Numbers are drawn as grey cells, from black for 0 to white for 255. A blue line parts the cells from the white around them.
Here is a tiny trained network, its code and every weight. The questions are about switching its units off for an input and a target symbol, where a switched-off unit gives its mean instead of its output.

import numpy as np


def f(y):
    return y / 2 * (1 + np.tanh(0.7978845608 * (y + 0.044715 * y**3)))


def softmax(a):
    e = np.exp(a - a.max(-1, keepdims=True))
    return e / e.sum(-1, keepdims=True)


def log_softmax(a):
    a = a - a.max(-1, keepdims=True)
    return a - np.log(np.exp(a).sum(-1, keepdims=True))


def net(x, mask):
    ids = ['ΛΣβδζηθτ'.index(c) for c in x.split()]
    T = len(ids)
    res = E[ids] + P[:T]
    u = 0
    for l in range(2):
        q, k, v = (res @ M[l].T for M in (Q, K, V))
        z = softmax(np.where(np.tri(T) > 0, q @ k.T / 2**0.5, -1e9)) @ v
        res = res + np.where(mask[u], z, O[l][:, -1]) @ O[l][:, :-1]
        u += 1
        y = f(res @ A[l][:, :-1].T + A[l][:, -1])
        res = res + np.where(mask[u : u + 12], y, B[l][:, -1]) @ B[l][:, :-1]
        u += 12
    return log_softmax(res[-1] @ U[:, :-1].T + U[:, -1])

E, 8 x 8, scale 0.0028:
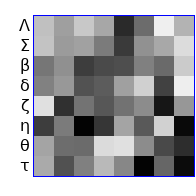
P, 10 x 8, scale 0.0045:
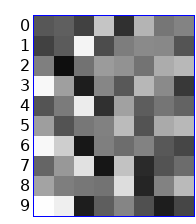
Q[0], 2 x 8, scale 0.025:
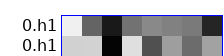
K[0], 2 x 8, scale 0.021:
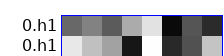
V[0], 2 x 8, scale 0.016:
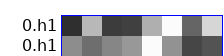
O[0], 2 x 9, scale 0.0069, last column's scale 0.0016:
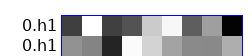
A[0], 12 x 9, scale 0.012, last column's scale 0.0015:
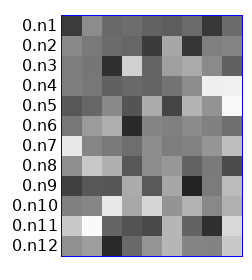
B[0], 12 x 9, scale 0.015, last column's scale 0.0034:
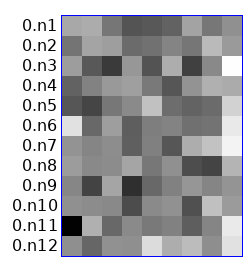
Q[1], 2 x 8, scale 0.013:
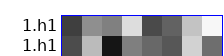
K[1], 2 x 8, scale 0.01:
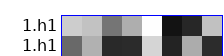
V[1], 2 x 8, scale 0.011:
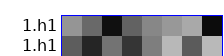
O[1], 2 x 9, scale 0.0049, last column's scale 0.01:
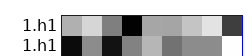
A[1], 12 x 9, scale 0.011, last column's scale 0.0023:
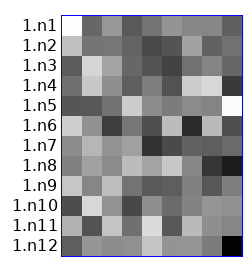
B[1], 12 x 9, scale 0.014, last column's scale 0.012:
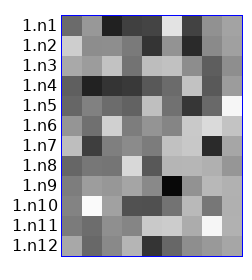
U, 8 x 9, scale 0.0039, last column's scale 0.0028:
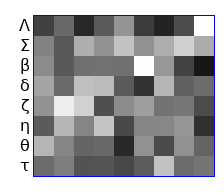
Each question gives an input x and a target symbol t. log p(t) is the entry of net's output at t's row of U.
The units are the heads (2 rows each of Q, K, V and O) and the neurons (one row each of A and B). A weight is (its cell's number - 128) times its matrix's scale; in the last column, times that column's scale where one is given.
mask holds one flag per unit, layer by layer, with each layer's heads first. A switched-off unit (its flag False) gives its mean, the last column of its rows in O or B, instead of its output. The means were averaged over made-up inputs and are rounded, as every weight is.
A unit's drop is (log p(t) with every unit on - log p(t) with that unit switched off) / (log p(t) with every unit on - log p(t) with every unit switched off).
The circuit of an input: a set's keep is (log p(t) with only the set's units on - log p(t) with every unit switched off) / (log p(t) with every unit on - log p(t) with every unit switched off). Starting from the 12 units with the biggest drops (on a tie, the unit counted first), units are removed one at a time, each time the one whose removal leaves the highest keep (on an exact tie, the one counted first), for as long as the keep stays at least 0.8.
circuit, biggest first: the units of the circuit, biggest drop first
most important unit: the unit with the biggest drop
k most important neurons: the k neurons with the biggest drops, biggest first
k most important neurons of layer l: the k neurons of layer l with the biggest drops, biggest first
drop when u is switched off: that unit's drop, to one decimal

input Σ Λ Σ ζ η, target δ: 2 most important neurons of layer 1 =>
[1.n9, 1.n7]
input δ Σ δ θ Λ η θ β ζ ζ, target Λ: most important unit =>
0.h1
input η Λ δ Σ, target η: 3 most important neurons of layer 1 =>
[1.n8, 1.n12, 1.n10]
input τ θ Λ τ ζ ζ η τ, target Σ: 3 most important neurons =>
[1.n11, 0.n5, 0.n3]
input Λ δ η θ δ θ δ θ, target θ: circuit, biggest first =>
[0.n6, 0.h1, 1.n1, 1.n2]
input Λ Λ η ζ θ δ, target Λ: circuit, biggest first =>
[1.n6, 1.n5, 0.n6]
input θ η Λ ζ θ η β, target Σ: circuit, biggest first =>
[0.h1, 1.n6, 0.n3]
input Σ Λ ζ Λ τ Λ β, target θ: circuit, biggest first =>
[0.h1, 1.n2, 0.n11, 1.n1]
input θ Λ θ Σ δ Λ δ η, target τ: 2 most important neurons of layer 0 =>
[0.n3, 0.n9]
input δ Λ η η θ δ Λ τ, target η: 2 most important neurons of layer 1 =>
[1.n8, 1.n12]
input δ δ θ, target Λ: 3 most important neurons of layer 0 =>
[0.n2, 0.n9, 0.n4]
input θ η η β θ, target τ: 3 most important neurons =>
[0.n3, 1.n4, 0.n9]
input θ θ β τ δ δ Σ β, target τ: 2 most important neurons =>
[0.n11, 0.n3]
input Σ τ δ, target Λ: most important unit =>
1.h1
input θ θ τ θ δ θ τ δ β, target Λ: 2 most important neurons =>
[0.n6, 1.n6]
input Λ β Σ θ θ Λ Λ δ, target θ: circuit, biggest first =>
[0.n6, 0.h1, 1.n1]
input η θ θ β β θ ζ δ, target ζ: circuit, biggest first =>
[0.h1, 1.h1, 1.n10, 0.n3]
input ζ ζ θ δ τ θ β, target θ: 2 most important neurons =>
[0.n11, 1.n2]
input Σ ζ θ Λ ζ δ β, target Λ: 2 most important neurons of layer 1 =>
[1.n5, 1.n6]
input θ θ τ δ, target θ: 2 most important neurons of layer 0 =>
[0.n11, 0.n7]
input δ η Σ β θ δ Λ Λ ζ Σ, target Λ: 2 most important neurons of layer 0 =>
[0.n11, 0.n6]
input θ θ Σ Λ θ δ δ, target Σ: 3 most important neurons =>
[1.n6, 0.n3, 0.n5]
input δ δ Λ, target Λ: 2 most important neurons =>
[1.n6, 1.n5]
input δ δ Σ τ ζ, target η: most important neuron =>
[1.n8]
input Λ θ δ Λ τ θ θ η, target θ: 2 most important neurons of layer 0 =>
[0.n6, 0.n1]
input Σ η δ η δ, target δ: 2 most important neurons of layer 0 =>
[0.n6, 0.n2]
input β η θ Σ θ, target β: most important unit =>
0.h1
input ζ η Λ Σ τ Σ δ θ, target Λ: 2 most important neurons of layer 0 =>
[0.n2, 0.n9]
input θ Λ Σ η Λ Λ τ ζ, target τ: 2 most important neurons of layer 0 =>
[0.n3, 0.n9]
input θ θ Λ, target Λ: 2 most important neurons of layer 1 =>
[1.n5, 1.n6]
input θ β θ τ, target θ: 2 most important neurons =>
[1.n2, 0.n7]
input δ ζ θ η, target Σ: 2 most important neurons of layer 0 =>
[0.n8, 0.n3]
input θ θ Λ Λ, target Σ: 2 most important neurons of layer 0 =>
[0.n3, 0.n6]
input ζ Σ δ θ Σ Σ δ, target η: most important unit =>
0.h1
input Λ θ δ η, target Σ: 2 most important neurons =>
[1.n6, 0.n3]
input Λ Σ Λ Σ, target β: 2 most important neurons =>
[1.n7, 0.n11]
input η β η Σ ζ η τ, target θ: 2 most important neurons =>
[1.n2, 1.n1]
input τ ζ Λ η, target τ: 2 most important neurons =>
[1.n4, 0.n11]
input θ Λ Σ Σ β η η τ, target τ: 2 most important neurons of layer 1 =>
[1.n4, 1.n10]
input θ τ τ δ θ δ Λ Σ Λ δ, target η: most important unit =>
0.n11
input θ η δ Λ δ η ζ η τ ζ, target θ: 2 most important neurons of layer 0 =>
[0.n7, 0.n11]
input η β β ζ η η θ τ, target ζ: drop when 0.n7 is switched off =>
0.0
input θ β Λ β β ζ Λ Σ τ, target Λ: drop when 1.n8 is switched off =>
0.2
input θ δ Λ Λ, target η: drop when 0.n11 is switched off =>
0.5
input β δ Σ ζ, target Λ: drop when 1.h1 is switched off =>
0.2
